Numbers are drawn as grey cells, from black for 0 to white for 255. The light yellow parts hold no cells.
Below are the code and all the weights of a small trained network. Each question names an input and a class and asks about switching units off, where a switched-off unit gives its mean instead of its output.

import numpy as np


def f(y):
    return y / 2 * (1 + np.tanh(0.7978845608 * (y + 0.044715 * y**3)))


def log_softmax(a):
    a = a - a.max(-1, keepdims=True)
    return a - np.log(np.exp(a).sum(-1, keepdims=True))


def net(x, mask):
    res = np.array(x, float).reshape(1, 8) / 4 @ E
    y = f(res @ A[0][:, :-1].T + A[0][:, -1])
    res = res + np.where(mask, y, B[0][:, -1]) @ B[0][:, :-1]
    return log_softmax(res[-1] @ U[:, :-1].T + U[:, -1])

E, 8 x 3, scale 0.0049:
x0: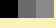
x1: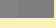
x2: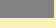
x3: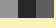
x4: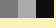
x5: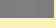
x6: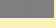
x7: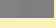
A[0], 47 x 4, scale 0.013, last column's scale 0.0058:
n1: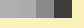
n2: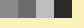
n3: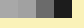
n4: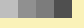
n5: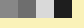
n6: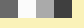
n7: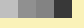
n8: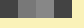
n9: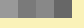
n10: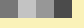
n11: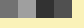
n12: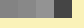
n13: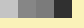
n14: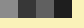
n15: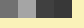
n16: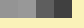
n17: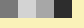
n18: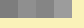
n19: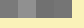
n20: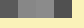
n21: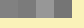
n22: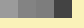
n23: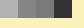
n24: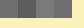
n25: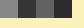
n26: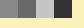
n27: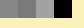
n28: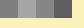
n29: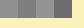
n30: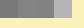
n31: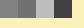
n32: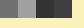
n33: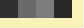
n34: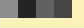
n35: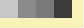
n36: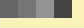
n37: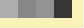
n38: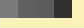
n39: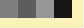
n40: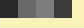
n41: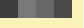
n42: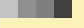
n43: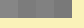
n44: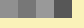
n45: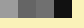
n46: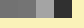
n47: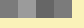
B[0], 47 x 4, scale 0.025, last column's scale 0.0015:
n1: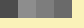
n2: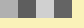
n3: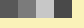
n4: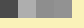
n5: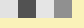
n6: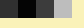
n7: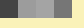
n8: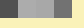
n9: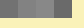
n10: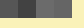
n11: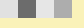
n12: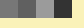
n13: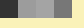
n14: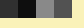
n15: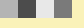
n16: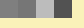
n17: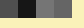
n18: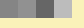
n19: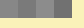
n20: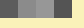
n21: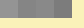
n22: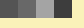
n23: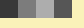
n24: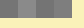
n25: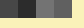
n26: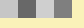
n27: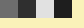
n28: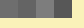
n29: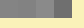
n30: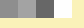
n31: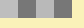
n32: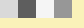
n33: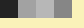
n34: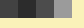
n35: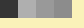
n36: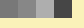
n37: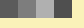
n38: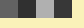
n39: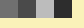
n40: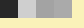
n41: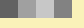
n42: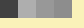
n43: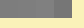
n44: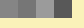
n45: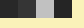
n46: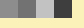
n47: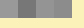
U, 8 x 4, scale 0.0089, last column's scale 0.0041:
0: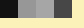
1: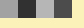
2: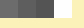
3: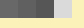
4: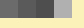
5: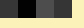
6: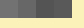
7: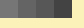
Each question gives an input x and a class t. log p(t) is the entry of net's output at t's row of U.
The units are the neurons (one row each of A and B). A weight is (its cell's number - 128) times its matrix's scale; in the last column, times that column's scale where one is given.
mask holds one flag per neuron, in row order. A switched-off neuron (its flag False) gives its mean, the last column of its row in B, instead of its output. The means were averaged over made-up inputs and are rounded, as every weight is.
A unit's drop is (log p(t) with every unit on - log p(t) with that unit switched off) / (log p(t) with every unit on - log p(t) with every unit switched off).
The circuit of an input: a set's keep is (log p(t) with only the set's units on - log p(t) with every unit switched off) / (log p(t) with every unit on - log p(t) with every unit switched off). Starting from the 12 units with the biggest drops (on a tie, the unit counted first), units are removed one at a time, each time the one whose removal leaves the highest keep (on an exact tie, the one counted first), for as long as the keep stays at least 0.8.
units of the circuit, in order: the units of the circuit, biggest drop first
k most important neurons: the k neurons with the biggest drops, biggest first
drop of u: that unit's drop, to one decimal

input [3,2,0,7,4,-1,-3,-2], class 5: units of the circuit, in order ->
[n34 n14]
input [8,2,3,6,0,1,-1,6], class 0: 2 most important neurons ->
[n40 n33]
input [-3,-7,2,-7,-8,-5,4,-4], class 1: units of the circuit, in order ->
[n5]
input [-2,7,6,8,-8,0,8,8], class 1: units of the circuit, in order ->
[n5 n26]
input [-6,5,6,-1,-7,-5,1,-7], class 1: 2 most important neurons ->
[n5 n26]
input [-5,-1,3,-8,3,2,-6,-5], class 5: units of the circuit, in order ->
[n6 n17]
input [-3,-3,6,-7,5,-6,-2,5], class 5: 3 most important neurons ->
[n6 n17 n10]
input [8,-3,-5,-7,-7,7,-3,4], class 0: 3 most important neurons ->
[n40 n33 n8]
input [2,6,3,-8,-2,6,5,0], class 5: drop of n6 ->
0.6
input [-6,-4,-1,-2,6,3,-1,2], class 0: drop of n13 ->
0.2
